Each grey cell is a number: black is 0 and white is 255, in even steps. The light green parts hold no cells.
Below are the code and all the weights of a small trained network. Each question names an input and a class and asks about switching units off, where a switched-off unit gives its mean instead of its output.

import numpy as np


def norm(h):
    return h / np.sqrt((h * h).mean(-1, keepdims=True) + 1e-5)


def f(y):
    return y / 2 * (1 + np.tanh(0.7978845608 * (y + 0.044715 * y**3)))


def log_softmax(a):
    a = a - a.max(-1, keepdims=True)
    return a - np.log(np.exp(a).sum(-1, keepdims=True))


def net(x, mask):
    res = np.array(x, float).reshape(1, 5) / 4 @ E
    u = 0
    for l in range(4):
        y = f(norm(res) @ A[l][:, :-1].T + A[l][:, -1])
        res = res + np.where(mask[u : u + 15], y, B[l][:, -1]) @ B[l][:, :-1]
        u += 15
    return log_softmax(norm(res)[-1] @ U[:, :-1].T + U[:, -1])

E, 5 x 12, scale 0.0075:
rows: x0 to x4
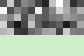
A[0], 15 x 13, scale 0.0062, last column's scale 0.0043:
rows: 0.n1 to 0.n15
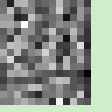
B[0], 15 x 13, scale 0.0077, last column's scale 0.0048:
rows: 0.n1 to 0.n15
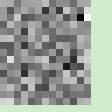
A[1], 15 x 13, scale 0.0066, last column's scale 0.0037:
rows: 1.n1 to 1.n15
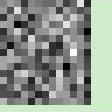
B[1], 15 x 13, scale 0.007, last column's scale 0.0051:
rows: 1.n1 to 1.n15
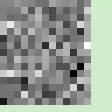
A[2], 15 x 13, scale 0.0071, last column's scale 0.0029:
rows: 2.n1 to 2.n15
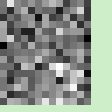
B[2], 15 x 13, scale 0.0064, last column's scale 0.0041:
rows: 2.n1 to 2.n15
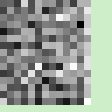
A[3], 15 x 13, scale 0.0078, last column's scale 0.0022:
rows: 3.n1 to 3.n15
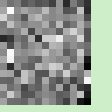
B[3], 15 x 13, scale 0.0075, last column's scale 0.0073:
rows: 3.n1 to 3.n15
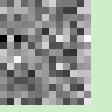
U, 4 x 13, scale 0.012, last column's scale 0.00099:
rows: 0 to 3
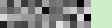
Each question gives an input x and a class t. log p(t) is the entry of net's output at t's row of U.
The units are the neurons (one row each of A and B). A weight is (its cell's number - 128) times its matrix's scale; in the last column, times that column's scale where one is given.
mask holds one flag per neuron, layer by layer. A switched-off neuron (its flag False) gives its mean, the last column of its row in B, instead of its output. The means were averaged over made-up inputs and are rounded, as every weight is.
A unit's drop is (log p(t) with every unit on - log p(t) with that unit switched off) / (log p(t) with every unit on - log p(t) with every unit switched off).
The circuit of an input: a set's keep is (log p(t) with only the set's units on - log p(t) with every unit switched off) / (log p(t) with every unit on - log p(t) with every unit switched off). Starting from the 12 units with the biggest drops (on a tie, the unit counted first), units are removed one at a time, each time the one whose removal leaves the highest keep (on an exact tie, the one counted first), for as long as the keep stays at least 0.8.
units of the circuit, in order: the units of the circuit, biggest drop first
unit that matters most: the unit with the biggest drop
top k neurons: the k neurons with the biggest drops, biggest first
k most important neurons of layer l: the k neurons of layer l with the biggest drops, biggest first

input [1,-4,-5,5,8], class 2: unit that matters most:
0.n9
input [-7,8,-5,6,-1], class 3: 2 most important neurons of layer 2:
[2.n14, 2.n5]
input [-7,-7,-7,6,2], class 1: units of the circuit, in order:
[1.n7, 2.n12]
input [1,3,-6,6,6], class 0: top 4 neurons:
[0.n3, 1.n10, 0.n15, 0.n1]
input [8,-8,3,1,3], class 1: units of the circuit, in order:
[2.n10, 0.n12]
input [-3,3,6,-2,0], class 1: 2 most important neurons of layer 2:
[2.n2, 2.n12]
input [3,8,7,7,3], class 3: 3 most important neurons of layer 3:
[3.n6, 3.n10, 3.n7]
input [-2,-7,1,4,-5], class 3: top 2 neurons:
[0.n11, 2.n7]
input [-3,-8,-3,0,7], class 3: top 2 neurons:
[3.n6, 2.n7]
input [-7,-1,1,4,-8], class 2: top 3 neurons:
[1.n11, 0.n2, 0.n15]
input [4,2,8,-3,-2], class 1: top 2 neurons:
[2.n10, 0.n3]
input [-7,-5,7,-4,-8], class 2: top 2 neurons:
[1.n11, 0.n2]
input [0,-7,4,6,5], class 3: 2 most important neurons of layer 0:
[0.n9, 0.n10]
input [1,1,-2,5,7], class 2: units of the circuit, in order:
[1.n4]
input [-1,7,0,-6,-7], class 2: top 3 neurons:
[1.n11, 0.n3, 0.n1]
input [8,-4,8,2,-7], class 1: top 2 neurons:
[0.n2, 2.n10]
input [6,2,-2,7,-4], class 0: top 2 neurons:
[0.n3, 1.n10]
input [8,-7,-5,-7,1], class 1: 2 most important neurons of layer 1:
[1.n14, 1.n10]
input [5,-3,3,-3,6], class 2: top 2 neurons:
[0.n9, 1.n4]
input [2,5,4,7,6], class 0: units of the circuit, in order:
[0.n3]
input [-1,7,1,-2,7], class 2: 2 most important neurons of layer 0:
[0.n9, 0.n7]
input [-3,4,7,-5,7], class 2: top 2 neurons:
[1.n4, 0.n3]
